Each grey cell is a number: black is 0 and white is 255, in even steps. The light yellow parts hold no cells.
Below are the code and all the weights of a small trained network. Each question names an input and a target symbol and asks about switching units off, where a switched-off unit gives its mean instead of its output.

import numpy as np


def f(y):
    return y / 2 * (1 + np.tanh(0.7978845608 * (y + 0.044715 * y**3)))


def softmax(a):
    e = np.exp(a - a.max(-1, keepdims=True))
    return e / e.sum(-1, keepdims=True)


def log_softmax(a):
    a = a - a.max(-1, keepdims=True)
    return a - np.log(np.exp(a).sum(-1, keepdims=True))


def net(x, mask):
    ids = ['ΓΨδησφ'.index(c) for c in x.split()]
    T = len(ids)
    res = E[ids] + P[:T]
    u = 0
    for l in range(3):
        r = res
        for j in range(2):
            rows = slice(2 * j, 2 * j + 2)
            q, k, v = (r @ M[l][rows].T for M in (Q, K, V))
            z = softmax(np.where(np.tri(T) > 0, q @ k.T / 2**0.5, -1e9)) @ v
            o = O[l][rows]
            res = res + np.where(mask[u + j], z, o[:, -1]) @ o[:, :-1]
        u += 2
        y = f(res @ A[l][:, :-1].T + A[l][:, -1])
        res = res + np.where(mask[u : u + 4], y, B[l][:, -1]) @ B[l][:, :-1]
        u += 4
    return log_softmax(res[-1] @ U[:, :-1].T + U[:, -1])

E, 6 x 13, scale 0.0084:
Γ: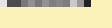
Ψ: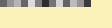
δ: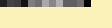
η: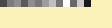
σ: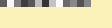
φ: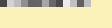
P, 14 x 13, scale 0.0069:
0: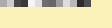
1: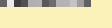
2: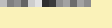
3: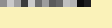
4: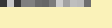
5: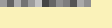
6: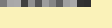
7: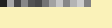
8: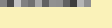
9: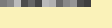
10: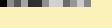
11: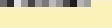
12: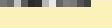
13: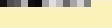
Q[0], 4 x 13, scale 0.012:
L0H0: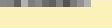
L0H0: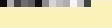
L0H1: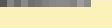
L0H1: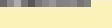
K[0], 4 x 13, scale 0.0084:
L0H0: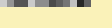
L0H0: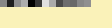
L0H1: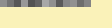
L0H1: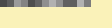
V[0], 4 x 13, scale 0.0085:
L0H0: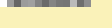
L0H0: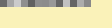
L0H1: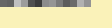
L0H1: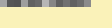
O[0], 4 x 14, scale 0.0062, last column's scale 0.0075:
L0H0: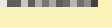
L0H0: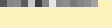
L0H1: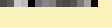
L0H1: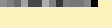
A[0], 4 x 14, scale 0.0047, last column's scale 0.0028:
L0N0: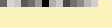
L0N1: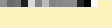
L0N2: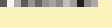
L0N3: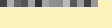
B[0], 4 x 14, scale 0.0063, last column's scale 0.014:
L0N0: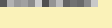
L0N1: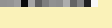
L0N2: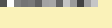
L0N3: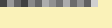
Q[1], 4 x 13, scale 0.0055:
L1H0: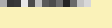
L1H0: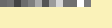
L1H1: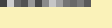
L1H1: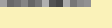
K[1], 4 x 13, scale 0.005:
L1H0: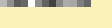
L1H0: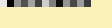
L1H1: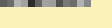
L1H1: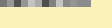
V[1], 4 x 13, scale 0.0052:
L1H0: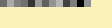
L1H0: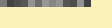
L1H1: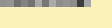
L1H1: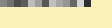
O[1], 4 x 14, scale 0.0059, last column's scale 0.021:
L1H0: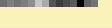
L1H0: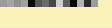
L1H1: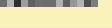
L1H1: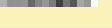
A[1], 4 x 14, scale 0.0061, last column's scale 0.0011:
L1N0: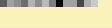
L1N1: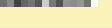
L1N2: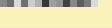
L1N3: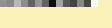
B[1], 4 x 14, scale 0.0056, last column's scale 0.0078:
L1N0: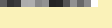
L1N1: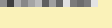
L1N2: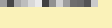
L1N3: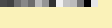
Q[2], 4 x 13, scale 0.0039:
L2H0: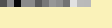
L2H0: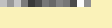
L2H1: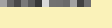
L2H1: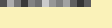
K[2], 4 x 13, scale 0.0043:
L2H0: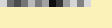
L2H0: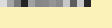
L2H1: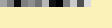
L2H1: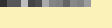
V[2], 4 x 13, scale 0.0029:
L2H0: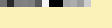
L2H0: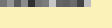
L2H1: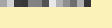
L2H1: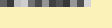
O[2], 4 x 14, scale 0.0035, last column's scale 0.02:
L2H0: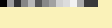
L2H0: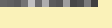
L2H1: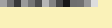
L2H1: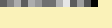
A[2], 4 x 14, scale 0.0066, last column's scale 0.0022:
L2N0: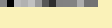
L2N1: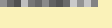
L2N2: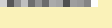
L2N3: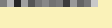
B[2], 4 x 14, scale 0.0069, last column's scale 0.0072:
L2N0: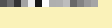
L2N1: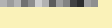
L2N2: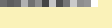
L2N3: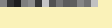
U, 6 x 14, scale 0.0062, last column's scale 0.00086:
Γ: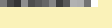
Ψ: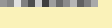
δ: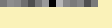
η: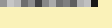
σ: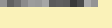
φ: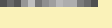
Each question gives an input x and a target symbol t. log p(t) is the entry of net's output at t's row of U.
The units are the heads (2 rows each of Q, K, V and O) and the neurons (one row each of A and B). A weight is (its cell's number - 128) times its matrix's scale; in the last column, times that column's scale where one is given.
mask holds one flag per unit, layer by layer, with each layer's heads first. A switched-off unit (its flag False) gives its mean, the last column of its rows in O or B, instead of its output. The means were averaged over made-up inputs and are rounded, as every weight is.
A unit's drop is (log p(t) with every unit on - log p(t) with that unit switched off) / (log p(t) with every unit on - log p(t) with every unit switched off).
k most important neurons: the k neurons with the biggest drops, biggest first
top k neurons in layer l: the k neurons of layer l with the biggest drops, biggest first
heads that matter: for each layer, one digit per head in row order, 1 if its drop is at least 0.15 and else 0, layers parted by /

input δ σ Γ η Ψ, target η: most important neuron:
L1N0
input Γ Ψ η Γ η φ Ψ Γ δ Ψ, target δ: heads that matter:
11 / 10 / 00
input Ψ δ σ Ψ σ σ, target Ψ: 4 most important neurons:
L2N2, L1N0, L0N0, L1N2
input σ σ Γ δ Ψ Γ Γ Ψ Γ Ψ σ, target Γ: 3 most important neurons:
L2N3, L0N1, L2N2
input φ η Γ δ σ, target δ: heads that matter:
10 / 10 / 00
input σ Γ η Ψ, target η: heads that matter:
01 / 10 / 00
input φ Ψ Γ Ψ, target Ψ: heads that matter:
11 / 00 / 00
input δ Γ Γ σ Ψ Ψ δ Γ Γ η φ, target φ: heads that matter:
00 / 10 / 11
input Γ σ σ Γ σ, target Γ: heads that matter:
10 / 00 / 00
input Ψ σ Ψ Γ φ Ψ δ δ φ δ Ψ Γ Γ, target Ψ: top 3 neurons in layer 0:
L0N2, L0N1, L0N3
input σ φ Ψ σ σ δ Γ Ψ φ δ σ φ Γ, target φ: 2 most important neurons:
L0N1, L1N0
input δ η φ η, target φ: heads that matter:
00 / 10 / 10
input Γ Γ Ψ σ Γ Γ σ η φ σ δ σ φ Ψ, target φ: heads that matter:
11 / 11 / 10
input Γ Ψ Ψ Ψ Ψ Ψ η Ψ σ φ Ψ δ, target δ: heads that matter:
00 / 10 / 00
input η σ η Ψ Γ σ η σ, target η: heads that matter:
10 / 00 / 00
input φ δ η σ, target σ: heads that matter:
00 / 10 / 00
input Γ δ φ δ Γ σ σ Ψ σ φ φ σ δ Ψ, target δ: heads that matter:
10 / 10 / 00
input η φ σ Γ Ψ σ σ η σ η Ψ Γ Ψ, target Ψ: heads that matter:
01 / 00 / 00
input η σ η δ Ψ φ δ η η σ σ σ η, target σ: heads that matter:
00 / 10 / 00
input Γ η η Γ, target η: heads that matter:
00 / 10 / 00
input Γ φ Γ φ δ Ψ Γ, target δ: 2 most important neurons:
L2N2, L1N2
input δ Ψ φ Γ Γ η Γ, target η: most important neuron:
L1N3
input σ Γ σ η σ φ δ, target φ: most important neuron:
L0N1
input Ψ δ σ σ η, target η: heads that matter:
00 / 00 / 00
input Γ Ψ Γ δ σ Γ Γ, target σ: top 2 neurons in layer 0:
L0N0, L0N1
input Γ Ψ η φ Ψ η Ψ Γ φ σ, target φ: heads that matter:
00 / 11 / 10
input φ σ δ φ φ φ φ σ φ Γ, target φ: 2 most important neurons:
L1N0, L0N1
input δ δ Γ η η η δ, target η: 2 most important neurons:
L0N1, L1N3
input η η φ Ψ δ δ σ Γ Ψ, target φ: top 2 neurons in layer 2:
L2N0, L2N2
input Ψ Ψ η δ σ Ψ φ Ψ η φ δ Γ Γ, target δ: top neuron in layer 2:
L2N2
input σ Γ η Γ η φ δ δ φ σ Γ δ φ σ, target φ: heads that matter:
11 / 11 / 10
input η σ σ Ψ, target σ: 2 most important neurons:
L1N0, L0N0
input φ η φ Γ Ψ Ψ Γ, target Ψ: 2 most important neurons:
L2N3, L2N0
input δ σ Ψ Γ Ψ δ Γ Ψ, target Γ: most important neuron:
L2N2
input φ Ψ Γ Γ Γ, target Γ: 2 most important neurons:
L2N2, L0N2
